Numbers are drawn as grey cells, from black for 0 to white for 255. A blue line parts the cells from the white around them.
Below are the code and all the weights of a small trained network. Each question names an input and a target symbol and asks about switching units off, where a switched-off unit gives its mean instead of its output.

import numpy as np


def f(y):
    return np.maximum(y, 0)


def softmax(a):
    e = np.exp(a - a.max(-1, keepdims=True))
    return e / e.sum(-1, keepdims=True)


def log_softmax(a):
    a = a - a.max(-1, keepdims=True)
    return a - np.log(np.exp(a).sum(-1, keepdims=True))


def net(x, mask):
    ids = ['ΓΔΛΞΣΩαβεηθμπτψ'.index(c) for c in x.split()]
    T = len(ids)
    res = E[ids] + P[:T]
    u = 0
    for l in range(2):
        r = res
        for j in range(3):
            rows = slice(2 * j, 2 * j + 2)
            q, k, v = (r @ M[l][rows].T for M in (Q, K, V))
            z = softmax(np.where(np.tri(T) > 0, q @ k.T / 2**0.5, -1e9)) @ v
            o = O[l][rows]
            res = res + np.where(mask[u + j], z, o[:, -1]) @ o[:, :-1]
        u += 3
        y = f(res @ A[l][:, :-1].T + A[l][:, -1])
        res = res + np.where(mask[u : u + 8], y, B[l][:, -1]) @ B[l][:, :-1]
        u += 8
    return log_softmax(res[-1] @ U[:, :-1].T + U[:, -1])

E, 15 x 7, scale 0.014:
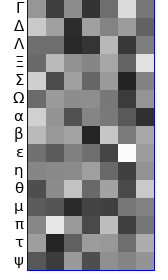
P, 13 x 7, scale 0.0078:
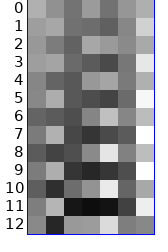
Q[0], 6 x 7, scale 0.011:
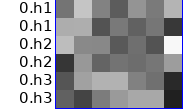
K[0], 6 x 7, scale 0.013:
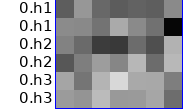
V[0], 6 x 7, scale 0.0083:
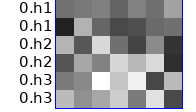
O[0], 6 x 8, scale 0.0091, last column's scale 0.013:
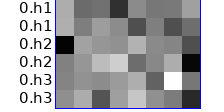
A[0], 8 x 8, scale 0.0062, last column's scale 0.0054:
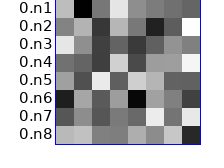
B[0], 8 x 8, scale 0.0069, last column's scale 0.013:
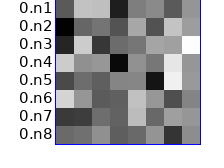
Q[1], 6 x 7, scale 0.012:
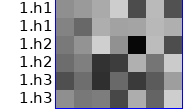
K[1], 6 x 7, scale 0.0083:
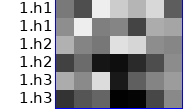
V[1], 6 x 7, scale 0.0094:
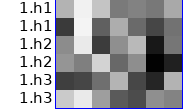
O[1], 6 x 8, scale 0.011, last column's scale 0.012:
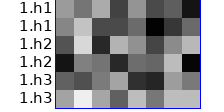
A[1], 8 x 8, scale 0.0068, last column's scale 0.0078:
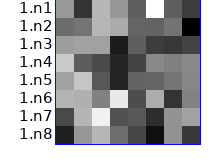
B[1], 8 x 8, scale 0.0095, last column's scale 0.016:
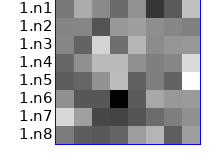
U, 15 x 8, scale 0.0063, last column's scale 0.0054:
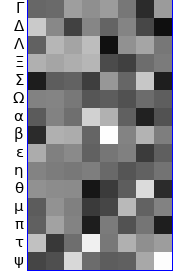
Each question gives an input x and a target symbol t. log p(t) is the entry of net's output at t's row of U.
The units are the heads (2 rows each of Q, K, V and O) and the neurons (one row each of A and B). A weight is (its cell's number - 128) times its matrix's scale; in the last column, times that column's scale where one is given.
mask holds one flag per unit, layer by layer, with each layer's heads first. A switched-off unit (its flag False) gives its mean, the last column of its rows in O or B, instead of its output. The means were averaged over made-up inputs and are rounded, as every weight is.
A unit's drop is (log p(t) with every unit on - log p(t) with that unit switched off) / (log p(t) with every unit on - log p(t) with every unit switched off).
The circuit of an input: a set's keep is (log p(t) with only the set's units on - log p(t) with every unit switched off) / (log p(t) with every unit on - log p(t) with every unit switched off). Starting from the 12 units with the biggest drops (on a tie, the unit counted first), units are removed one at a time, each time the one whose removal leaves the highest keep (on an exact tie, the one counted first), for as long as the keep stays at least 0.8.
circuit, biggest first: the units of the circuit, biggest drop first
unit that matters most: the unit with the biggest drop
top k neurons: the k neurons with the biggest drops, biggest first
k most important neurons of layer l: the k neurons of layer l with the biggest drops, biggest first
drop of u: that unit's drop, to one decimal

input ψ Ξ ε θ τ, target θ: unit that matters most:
1.n7
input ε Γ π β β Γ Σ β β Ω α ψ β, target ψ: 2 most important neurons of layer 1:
(1.n3, 1.n4)
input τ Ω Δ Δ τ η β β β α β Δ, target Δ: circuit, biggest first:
(1.h2, 0.n3, 1.n6)
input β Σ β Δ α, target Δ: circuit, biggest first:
(1.h2, 1.n6, 0.h3, 0.n3)
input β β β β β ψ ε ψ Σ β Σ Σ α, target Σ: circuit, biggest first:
(1.h2, 0.n2)
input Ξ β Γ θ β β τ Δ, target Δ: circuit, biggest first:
(1.h2, 1.n6, 0.n3)
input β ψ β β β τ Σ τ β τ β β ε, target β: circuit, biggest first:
(1.h3, 0.n7)
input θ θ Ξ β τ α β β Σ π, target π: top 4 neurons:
(1.n7, 0.n2, 1.n3, 1.n8)
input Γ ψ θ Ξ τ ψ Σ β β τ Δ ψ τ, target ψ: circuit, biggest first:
(1.h2, 0.h3)
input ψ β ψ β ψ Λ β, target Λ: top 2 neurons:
(0.n3, 1.n4)
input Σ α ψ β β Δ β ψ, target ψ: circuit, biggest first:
(1.h2, 0.h3, 1.h3)
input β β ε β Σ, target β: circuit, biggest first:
(1.h3, 0.n2)
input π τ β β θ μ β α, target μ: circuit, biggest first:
(0.h3, 1.h1, 1.n6)
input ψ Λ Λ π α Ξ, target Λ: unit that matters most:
0.n3
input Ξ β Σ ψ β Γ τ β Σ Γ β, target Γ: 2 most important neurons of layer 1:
(1.n1, 1.n4)
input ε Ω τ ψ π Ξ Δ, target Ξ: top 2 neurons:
(0.n3, 0.n4)
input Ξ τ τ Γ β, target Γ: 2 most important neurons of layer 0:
(0.n7, 0.n3)
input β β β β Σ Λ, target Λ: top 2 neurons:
(0.n3, 1.n4)
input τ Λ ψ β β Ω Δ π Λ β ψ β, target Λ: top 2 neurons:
(1.n5, 0.n3)
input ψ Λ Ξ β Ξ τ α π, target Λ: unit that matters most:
1.n5
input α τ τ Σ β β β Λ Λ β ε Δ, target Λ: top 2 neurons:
(0.n3, 1.n5)
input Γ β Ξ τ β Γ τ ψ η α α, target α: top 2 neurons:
(0.n2, 0.n3)
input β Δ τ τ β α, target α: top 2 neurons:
(0.n2, 1.n5)
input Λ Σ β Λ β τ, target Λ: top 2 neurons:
(0.n3, 1.n4)
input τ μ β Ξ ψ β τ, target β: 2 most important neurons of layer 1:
(1.n1, 1.n5)
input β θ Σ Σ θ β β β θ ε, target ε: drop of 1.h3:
0.0
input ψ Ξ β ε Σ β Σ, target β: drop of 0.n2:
0.2
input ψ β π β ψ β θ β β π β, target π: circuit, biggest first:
(1.h1)
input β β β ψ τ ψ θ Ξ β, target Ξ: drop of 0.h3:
0.1
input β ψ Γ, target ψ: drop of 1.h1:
0.1
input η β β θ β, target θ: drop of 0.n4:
-0.1
